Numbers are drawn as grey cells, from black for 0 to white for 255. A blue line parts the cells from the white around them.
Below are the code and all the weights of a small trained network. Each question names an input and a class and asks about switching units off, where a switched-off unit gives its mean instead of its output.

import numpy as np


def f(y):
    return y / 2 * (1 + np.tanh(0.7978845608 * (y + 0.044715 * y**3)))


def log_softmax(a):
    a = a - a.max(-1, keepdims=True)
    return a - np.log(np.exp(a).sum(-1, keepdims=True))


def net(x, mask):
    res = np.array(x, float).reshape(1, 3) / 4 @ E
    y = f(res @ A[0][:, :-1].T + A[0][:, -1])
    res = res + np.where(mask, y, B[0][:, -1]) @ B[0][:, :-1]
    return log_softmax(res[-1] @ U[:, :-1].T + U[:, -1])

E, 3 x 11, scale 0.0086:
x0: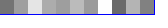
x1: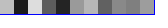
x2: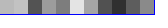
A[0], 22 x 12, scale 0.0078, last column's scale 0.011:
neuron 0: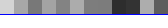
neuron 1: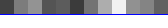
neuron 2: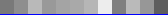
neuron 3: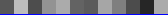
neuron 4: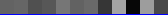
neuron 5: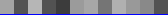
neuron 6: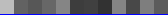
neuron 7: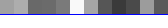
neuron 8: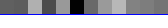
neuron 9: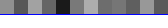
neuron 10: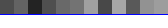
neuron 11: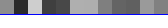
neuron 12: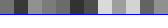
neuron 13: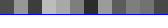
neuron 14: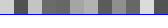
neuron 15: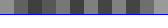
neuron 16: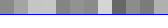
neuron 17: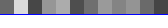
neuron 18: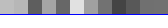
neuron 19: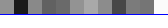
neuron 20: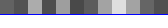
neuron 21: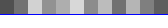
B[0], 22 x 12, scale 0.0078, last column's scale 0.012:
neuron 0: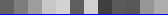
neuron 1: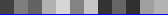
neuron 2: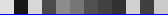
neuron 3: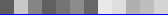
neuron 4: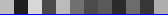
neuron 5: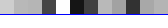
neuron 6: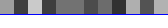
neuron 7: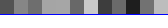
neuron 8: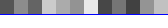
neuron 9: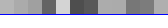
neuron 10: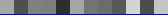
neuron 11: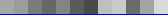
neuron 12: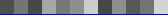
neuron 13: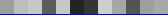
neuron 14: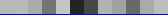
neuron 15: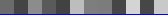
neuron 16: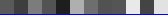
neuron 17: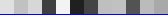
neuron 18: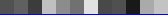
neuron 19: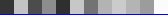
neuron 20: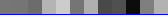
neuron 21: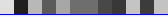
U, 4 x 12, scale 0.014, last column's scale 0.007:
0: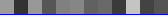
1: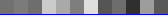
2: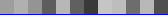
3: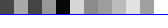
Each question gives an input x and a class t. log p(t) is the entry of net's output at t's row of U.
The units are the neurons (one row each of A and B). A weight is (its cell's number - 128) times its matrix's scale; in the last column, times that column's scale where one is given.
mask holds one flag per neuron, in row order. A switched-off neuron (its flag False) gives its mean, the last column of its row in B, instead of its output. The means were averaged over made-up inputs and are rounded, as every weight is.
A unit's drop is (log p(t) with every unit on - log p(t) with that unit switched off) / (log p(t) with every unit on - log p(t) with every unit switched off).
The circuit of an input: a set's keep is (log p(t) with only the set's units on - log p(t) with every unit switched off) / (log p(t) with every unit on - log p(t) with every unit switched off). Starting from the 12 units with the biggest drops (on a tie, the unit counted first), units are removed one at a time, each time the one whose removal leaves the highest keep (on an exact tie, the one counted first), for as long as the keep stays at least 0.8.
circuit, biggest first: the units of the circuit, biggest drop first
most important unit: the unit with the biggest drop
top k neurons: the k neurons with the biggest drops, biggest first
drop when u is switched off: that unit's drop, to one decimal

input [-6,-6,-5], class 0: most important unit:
neuron 15
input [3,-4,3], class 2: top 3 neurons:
(neuron 19; neuron 15; neuron 10)
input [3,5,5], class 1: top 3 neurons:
(neuron 18; neuron 7; neuron 3)
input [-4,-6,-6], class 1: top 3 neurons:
(neuron 8; neuron 1; neuron 20)
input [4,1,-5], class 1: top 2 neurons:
(neuron 12; neuron 8)
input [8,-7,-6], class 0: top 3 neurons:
(neuron 2; neuron 16; neuron 21)
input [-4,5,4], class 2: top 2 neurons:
(neuron 16; neuron 14)
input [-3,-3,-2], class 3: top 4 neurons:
(neuron 2; neuron 21; neuron 5; neuron 3)
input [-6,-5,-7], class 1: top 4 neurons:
(neuron 8; neuron 1; neuron 20; neuron 16)
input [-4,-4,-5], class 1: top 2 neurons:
(neuron 8; neuron 16)
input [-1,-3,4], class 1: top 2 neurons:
(neuron 19; neuron 16)
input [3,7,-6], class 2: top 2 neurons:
(neuron 5; neuron 11)
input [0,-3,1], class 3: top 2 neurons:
(neuron 5; neuron 14)
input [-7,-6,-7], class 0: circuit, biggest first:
(neuron 15)
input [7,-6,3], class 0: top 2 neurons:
(neuron 16; neuron 2)
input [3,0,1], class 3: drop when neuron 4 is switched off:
0.2
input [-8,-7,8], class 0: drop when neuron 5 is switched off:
0.0
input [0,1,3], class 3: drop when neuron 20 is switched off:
0.1
